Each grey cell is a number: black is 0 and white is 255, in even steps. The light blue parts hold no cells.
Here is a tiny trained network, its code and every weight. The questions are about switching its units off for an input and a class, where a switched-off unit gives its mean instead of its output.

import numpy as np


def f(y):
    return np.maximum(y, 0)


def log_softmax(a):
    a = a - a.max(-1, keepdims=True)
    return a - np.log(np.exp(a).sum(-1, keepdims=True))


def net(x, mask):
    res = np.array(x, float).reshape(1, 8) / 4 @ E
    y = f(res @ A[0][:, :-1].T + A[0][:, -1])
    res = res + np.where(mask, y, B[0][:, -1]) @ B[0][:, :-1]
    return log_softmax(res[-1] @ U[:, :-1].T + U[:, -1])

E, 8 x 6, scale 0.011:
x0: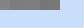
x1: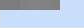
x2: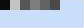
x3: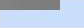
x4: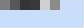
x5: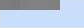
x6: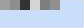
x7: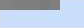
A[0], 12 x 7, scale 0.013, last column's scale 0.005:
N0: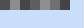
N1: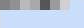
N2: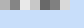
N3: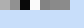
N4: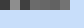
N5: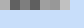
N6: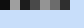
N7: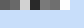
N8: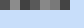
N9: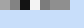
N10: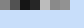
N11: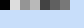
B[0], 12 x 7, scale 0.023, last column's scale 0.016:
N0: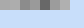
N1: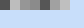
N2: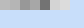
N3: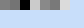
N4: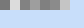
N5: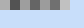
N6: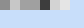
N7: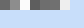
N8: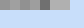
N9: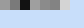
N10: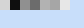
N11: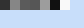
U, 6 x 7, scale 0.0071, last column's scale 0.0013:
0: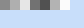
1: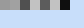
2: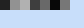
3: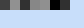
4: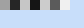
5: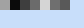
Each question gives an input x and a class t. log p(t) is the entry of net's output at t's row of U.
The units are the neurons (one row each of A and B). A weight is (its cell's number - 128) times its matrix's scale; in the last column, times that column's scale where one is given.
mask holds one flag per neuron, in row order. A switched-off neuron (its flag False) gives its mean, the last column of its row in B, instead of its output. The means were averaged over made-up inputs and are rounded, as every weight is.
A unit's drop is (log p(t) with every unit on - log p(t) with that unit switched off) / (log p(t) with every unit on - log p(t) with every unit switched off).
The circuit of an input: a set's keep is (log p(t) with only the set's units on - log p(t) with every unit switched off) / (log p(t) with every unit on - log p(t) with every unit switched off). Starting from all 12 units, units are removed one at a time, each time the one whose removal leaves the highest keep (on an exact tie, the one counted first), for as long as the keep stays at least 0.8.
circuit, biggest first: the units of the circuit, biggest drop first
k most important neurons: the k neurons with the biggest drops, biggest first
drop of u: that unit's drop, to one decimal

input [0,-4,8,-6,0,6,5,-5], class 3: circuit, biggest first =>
[N11]
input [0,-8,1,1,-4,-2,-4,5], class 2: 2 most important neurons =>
[N6; N11]
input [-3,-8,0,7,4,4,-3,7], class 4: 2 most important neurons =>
[N10; N2]
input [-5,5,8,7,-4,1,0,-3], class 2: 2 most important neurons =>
[N11; N3]
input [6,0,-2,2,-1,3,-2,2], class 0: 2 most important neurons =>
[N11; N10]
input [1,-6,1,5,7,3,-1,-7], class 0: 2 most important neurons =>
[N6; N11]
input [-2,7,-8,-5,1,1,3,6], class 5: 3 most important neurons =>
[N6; N5; N4]
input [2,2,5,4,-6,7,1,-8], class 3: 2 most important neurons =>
[N11; N7]
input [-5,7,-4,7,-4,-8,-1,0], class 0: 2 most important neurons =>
[N3; N9]
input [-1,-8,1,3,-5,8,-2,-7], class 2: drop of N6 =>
0.3
